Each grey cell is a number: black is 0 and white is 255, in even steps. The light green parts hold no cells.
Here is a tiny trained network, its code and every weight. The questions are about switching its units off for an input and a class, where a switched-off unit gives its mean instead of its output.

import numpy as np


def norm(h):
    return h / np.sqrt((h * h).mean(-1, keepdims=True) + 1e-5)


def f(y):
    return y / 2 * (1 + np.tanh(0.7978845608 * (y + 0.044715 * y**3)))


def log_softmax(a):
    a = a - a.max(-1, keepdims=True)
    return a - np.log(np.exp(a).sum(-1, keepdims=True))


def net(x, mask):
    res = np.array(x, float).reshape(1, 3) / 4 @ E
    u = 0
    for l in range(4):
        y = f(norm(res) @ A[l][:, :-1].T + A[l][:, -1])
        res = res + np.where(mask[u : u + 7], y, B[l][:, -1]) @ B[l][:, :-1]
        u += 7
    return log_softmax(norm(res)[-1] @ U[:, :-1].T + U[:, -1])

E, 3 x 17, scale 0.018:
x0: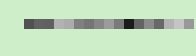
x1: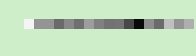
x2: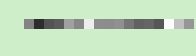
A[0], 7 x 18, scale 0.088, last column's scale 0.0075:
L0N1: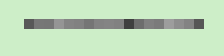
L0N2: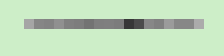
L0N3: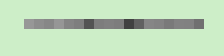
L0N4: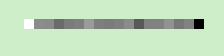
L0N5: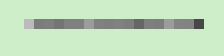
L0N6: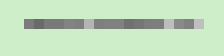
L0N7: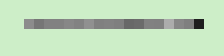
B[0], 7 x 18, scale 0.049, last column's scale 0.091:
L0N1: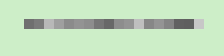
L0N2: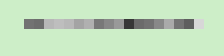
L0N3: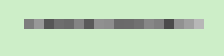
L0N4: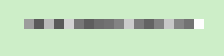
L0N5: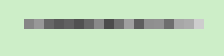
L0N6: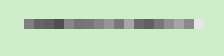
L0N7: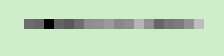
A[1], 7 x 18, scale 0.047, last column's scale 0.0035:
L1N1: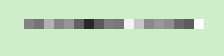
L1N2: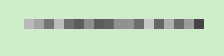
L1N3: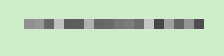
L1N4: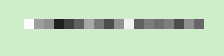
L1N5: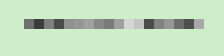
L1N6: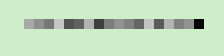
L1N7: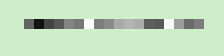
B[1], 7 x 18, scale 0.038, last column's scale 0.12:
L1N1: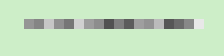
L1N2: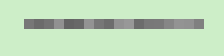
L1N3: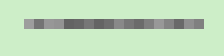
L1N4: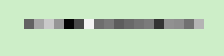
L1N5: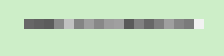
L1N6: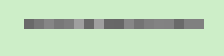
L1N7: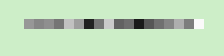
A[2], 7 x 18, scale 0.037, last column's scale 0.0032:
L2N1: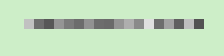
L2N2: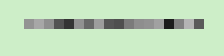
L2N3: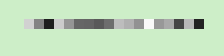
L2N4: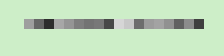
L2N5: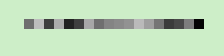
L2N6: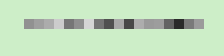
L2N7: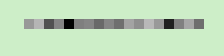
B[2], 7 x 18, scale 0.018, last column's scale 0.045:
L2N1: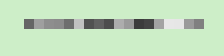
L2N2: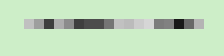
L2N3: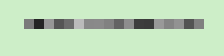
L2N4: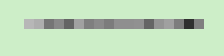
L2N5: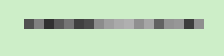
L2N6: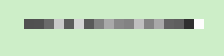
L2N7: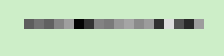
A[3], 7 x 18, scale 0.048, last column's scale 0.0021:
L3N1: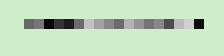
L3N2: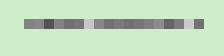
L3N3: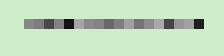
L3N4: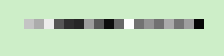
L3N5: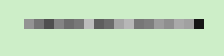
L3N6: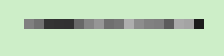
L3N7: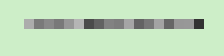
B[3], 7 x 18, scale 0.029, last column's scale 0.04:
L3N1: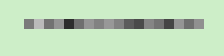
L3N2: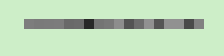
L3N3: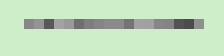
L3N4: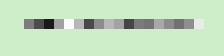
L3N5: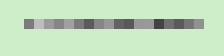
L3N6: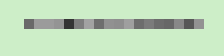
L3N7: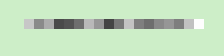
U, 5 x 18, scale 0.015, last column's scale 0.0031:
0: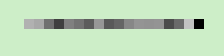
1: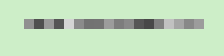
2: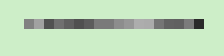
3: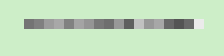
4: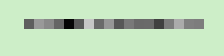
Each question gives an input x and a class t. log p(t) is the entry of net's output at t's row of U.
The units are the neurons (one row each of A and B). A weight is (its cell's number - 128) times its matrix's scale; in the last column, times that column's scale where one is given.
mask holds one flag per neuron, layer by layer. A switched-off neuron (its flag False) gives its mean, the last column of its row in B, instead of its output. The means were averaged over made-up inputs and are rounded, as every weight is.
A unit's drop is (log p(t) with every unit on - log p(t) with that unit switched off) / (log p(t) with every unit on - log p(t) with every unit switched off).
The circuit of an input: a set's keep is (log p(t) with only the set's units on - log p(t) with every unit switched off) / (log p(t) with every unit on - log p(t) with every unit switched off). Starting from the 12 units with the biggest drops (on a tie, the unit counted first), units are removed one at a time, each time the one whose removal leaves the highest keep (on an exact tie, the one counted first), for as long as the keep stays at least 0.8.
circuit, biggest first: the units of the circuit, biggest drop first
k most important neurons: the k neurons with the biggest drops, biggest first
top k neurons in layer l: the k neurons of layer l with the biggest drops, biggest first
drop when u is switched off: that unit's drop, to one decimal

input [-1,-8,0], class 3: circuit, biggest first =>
L0N6, L0N4
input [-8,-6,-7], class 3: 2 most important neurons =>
L0N7, L0N6
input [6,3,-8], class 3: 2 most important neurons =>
L1N7, L0N2
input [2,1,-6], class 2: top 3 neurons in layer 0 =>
L0N3, L0N4, L0N6
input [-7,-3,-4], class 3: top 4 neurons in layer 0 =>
L0N7, L0N6, L0N3, L0N5
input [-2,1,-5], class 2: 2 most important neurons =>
L0N4, L0N2
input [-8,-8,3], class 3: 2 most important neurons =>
L0N7, L0N6
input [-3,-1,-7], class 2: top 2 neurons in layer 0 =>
L0N6, L0N4
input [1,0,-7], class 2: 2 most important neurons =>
L0N4, L1N7
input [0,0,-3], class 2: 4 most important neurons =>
L0N4, L0N2, L1N7, L1N5
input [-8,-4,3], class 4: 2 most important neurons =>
L0N1, L0N2
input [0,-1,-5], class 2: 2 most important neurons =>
L0N4, L0N2
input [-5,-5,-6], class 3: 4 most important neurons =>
L0N7, L0N6, L0N3, L0N5
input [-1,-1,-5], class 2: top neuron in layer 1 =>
L1N7
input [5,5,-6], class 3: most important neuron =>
L1N7
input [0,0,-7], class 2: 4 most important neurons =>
L0N4, L0N2, L1N7, L1N5
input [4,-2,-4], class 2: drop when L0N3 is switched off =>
0.5
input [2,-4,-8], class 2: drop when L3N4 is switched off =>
0.0
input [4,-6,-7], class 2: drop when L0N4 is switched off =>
0.7
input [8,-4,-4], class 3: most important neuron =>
L0N1
